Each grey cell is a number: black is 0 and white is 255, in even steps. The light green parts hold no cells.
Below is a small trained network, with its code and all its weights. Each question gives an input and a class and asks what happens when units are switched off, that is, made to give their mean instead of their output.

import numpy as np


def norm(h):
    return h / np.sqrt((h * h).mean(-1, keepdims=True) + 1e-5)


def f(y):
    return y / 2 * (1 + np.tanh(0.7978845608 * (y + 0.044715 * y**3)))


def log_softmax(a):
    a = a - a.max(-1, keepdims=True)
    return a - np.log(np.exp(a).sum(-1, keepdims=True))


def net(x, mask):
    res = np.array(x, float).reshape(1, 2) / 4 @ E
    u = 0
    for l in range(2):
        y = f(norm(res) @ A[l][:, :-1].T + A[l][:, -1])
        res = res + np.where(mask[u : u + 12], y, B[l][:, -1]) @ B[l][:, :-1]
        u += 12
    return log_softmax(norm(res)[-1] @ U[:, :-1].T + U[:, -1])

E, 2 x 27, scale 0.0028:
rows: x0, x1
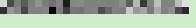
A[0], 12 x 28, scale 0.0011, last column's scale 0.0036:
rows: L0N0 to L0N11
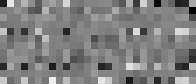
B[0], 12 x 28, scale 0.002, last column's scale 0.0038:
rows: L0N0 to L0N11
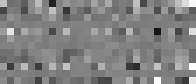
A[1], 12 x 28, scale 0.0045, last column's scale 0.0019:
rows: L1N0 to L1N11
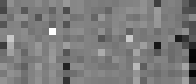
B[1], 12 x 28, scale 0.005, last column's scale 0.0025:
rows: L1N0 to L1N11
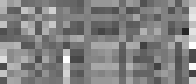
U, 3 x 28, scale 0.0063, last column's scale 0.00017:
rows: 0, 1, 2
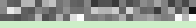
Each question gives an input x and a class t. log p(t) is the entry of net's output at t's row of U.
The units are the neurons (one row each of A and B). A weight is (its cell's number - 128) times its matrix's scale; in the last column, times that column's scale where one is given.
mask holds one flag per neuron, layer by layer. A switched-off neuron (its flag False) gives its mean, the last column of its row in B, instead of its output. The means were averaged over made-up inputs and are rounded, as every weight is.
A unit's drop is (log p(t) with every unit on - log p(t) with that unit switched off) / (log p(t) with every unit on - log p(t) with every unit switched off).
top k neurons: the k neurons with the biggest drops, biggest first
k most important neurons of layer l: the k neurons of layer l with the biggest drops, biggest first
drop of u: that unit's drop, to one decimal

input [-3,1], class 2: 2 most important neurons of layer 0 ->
[L0N0; L0N4]
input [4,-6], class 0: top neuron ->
[L1N4]
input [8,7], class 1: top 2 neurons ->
[L1N9; L0N11]
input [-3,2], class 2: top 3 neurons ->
[L0N0; L0N4; L0N9]
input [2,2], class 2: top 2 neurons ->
[L1N9; L1N6]
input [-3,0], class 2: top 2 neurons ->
[L0N0; L0N4]
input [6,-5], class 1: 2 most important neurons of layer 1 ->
[L1N9; L1N1]
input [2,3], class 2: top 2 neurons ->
[L0N9; L0N11]
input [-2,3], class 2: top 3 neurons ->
[L0N9; L0N11; L0N0]
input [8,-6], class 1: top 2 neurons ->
[L0N9; L1N9]
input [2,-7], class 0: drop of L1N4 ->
0.1
